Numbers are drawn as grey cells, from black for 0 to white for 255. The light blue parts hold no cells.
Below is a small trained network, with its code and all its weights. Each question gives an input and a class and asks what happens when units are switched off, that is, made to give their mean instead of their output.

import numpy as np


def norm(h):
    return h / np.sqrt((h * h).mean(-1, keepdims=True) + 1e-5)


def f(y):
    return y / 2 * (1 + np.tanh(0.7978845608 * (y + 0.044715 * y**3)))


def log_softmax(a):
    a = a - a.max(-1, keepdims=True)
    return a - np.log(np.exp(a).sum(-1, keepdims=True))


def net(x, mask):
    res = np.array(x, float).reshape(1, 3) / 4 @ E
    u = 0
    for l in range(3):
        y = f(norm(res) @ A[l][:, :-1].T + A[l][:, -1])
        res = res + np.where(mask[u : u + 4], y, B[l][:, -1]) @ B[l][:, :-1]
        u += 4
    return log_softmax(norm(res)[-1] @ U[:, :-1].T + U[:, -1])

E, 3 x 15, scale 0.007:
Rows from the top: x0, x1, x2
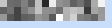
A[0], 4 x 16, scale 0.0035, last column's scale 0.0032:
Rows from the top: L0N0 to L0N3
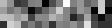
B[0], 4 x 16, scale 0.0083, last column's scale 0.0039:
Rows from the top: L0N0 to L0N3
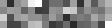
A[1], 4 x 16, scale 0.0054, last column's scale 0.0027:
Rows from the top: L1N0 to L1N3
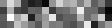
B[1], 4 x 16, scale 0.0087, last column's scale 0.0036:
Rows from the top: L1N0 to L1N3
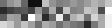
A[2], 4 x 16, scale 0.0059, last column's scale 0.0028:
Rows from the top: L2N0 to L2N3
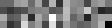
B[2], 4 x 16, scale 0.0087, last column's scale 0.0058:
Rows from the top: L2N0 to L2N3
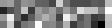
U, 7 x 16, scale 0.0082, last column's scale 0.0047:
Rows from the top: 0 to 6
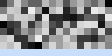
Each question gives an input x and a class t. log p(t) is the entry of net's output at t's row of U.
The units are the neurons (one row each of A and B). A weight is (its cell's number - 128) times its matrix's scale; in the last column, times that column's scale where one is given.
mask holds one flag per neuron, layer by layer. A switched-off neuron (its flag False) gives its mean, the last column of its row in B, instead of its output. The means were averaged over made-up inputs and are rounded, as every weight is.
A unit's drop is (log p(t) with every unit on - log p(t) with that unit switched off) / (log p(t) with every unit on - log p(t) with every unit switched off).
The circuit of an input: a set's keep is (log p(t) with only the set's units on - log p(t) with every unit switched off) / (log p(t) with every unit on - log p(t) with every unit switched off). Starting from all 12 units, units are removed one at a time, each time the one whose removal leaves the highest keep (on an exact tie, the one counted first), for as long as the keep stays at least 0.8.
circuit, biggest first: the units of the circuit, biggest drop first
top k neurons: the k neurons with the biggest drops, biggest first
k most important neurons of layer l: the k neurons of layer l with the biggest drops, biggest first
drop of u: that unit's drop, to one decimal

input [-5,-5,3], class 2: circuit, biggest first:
L1N3
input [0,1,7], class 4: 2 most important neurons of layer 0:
L0N0, L0N2
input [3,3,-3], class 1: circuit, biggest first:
L0N3, L1N2
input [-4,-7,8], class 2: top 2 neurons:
L1N3, L0N3
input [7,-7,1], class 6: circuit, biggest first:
L1N0, L0N1
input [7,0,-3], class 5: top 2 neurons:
L0N0, L2N3
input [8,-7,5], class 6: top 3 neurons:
L1N0, L0N1, L0N3
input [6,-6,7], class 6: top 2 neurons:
L1N0, L0N1
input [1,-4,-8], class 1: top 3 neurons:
L1N2, L0N3, L0N0
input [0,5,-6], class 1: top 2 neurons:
L1N2, L0N3
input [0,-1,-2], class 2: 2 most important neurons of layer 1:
L1N1, L1N2
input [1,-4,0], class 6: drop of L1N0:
0.1
